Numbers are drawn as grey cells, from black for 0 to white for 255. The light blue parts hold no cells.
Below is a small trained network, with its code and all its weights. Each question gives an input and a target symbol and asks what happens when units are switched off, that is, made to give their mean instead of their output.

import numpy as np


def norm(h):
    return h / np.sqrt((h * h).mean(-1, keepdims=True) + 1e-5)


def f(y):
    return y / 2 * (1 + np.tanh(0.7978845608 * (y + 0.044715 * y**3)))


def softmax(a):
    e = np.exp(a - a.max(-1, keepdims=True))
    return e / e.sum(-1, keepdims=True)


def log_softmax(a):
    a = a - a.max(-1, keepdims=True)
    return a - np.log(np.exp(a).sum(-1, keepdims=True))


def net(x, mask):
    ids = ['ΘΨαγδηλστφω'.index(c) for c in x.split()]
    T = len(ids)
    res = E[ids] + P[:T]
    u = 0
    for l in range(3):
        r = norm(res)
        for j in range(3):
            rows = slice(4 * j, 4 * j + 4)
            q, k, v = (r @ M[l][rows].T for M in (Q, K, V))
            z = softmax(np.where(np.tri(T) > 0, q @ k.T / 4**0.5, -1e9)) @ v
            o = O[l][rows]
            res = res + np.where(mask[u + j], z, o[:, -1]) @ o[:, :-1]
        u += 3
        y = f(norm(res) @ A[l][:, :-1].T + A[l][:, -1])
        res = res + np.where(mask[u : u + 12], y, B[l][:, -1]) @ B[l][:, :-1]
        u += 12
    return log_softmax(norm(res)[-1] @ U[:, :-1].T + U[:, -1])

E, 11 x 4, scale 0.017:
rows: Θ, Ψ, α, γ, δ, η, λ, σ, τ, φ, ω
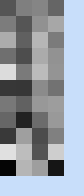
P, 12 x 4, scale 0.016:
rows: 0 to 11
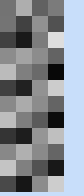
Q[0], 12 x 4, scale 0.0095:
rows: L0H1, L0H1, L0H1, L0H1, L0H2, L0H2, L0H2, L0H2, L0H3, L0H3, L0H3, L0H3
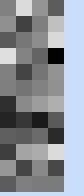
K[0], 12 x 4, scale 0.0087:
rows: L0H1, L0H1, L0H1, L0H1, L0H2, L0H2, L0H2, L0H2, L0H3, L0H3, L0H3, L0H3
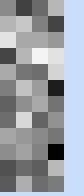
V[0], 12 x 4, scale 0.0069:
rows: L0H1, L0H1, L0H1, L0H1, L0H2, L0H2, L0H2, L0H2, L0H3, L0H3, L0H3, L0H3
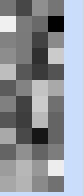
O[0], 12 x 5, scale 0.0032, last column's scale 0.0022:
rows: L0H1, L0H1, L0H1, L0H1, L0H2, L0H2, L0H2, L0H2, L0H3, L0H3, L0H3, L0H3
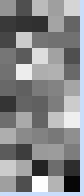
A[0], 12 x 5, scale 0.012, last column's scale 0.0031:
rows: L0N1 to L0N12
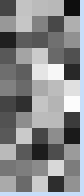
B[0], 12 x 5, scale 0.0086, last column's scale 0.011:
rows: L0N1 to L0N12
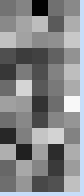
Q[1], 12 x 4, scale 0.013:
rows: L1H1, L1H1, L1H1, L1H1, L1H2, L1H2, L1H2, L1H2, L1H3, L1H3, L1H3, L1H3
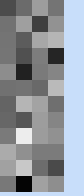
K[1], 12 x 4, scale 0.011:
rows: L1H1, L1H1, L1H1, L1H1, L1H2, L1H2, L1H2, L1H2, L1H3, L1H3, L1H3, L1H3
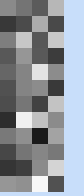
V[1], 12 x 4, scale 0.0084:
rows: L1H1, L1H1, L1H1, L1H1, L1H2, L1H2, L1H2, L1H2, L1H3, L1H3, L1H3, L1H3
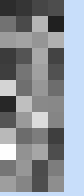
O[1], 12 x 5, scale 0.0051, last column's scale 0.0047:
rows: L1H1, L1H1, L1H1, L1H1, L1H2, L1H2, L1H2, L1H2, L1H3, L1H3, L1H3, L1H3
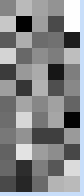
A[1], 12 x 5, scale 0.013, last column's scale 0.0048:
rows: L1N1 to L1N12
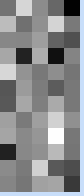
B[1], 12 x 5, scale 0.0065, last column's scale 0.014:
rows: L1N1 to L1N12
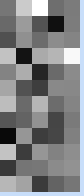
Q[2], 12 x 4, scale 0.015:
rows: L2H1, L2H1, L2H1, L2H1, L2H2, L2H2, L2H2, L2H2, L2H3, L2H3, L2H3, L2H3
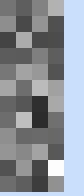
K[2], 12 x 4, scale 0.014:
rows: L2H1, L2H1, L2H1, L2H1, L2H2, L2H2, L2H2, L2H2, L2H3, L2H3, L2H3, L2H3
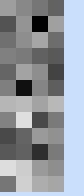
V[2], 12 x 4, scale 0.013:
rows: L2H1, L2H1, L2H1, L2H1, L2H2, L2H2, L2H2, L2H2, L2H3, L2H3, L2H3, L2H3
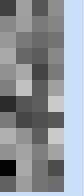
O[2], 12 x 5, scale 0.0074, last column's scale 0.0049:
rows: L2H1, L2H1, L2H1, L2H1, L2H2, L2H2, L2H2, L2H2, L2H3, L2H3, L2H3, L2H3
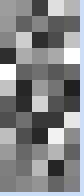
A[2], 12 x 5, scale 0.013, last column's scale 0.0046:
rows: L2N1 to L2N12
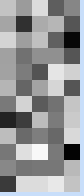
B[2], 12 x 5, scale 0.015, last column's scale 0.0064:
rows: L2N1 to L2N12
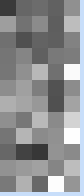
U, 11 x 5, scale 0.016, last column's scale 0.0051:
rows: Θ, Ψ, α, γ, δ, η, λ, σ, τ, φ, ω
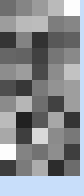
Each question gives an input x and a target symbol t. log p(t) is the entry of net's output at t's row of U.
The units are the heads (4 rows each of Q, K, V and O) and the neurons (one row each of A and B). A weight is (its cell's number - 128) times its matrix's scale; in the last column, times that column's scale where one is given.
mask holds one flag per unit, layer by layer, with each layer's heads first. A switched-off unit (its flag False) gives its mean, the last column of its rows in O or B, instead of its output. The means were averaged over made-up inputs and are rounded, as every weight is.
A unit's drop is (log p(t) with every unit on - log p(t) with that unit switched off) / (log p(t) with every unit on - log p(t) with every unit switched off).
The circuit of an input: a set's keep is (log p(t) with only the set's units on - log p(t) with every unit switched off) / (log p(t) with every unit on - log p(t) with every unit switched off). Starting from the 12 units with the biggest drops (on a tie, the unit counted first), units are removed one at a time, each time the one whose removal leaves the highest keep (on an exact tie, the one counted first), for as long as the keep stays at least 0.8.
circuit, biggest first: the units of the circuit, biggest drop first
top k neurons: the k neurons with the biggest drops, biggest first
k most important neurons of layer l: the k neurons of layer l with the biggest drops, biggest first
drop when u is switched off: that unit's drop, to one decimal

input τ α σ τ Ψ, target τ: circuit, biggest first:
[L1N4; L0N7]
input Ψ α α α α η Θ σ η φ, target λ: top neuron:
[L0N7]
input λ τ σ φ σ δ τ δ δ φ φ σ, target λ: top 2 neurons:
[L1N4; L0N7]
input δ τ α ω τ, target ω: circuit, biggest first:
[L0N7; L2H3]
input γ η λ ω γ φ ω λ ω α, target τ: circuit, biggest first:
[L0N7; L1N4]
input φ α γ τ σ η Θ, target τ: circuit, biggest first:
[L0N7; L1N4]
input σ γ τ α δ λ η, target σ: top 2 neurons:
[L0N3; L0N5]
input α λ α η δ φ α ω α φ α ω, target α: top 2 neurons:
[L0N7; L0N3]
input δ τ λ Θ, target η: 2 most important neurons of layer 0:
[L0N3; L0N7]
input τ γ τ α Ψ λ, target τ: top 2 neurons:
[L0N9; L2N8]
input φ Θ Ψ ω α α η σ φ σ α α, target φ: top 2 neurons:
[L0N5; L1N4]
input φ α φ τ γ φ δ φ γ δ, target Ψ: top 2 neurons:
[L2N5; L0N7]
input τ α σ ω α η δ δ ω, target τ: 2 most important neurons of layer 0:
[L0N9; L0N3]
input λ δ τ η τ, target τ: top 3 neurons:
[L1N4; L0N7; L0N10]
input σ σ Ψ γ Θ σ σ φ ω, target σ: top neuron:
[L0N3]
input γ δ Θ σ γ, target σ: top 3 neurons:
[L0N12; L1N4; L2N5]
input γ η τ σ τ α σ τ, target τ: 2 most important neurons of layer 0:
[L0N7; L0N9]
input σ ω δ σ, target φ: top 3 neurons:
[L1N4; L0N3; L0N5]
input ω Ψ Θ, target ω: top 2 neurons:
[L0N4; L0N12]
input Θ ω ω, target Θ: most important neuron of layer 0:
[L0N9]
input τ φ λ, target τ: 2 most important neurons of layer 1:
[L1N4; L1N9]
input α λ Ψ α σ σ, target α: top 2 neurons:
[L0N7; L1N4]
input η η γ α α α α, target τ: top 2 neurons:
[L1N4; L0N7]
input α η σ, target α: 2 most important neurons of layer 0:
[L0N7; L0N10]
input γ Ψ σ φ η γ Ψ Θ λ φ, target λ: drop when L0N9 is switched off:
0.2
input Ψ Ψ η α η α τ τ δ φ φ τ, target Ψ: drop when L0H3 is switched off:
1.0
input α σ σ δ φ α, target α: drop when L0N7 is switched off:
0.2
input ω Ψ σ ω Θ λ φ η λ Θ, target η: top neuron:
[L1N4]
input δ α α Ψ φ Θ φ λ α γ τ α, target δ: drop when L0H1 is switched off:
0.2
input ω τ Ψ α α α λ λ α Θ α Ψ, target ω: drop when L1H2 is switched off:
0.6
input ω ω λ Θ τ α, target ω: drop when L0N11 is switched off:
0.0
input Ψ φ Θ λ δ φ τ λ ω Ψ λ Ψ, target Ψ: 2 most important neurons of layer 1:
[L1N4; L1N1]
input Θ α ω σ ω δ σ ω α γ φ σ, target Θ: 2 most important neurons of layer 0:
[L0N9; L0N10]
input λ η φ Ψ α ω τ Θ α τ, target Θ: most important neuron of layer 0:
[L0N9]
